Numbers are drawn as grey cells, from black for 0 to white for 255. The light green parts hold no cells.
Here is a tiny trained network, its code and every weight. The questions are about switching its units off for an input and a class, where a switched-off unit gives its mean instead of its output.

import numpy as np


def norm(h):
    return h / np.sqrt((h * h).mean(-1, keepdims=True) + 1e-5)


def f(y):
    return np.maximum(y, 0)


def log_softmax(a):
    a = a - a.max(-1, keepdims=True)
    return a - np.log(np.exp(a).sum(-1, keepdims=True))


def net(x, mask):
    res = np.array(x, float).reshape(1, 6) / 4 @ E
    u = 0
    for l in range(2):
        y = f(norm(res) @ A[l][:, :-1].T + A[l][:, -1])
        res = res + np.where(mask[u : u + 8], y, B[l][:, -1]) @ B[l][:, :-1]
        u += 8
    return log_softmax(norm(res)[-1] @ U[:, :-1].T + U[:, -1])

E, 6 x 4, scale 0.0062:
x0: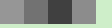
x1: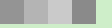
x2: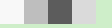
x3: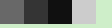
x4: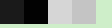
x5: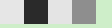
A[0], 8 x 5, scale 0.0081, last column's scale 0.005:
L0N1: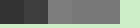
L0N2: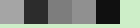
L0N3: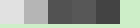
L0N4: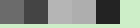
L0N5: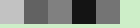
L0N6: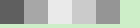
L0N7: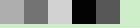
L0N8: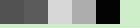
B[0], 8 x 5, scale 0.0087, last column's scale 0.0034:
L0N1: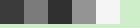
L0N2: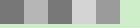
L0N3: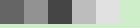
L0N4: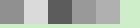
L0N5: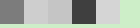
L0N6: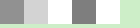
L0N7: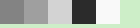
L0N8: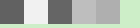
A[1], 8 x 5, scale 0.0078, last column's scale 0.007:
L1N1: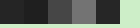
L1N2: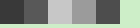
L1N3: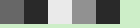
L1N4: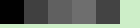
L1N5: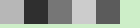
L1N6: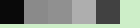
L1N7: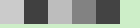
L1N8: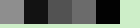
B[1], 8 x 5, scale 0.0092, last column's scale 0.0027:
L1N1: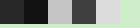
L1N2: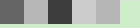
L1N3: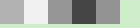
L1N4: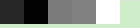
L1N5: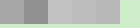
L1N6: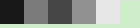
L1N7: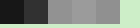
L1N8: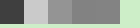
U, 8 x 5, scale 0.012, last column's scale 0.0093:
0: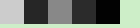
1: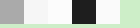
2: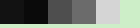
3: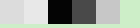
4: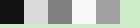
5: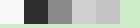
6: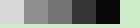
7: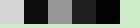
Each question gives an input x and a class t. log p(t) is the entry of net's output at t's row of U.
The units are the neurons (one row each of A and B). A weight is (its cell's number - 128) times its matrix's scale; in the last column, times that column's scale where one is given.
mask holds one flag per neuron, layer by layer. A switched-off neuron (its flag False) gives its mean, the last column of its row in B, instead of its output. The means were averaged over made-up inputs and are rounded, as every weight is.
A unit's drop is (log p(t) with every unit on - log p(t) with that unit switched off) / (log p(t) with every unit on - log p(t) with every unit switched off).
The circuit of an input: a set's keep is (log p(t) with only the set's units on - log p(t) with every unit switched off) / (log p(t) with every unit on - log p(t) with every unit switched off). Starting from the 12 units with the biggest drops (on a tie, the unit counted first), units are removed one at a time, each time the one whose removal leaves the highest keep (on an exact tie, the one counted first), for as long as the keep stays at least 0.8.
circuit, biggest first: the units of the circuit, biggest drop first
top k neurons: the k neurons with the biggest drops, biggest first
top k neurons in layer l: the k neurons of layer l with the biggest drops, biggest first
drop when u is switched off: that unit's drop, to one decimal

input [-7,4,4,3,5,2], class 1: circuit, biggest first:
L0N6
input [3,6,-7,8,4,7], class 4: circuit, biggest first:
L1N2, L1N3
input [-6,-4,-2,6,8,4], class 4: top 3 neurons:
L0N8, L1N2, L0N4
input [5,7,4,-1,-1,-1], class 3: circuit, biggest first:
L0N7, L1N1, L1N4
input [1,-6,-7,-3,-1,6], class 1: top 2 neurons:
L0N7, L0N5
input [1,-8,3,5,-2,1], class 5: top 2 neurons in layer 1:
L1N5, L1N6
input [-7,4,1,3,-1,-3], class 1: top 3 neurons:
L0N6, L0N1, L0N3
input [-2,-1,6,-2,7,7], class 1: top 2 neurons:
L0N6, L1N3
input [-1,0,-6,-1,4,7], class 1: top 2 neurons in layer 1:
L1N3, L1N4
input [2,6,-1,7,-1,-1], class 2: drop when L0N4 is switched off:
0.1
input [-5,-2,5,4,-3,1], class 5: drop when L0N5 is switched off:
0.2
